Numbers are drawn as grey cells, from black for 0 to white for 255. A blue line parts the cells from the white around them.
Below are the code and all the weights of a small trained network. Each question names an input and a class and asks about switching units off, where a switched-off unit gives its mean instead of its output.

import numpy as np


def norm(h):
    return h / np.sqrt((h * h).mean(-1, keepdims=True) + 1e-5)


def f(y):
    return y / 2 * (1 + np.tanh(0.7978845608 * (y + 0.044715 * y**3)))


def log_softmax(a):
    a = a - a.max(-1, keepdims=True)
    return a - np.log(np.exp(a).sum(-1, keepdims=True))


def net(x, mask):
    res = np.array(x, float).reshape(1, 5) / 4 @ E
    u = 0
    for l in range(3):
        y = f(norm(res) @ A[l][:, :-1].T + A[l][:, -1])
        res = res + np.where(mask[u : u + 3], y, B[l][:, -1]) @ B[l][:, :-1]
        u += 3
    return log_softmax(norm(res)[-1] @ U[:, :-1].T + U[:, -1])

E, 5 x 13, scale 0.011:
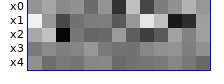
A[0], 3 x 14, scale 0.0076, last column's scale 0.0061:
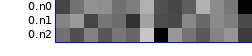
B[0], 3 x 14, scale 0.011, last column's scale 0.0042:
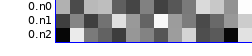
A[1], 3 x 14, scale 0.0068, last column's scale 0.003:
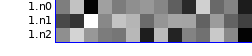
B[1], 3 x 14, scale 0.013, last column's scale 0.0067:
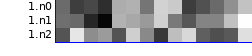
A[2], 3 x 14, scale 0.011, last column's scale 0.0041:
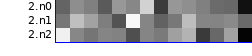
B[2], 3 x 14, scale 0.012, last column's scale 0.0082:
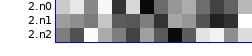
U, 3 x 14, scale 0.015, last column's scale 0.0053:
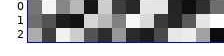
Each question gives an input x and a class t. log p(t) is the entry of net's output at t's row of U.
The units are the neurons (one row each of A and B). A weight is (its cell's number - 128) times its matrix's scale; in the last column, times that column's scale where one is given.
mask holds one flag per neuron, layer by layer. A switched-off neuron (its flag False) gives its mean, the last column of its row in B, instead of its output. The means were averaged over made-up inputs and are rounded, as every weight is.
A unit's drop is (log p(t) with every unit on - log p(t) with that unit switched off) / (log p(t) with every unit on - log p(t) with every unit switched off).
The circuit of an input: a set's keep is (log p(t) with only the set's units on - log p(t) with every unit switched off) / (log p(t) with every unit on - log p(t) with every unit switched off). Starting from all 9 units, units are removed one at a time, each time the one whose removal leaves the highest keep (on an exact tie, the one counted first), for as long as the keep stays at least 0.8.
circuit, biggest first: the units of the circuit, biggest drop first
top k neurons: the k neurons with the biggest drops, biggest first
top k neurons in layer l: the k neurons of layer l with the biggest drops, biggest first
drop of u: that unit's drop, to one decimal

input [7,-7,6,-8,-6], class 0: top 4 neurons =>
[1.n2; 1.n1; 2.n2; 2.n1]
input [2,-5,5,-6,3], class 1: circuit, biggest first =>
[1.n0]
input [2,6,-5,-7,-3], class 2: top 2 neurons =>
[2.n2; 1.n0]
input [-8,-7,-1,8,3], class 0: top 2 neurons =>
[0.n2; 2.n0]
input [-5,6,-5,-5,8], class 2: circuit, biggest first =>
[2.n2; 1.n2]
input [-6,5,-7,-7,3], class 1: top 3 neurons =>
[1.n1; 1.n2; 2.n1]
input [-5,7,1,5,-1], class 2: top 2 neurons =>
[2.n2; 1.n2]
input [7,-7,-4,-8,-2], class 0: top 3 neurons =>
[1.n2; 2.n1; 2.n2]
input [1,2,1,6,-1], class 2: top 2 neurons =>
[1.n1; 0.n2]
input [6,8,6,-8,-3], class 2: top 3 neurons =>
[2.n2; 1.n1; 0.n2]
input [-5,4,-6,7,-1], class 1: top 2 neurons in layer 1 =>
[1.n1; 1.n2]
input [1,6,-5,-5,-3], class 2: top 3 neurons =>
[2.n2; 1.n0; 0.n1]
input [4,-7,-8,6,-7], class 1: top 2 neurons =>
[1.n1; 2.n2]
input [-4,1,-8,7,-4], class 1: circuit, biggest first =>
[1.n1]
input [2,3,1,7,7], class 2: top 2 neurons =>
[2.n2; 0.n2]
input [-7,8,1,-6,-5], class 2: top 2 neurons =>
[2.n2; 1.n2]
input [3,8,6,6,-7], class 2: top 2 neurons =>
[2.n2; 1.n1]
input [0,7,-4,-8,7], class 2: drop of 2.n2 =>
0.5
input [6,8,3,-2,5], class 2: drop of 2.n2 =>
0.9
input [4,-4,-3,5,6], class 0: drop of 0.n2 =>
0.0
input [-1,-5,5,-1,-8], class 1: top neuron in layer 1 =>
[1.n0]
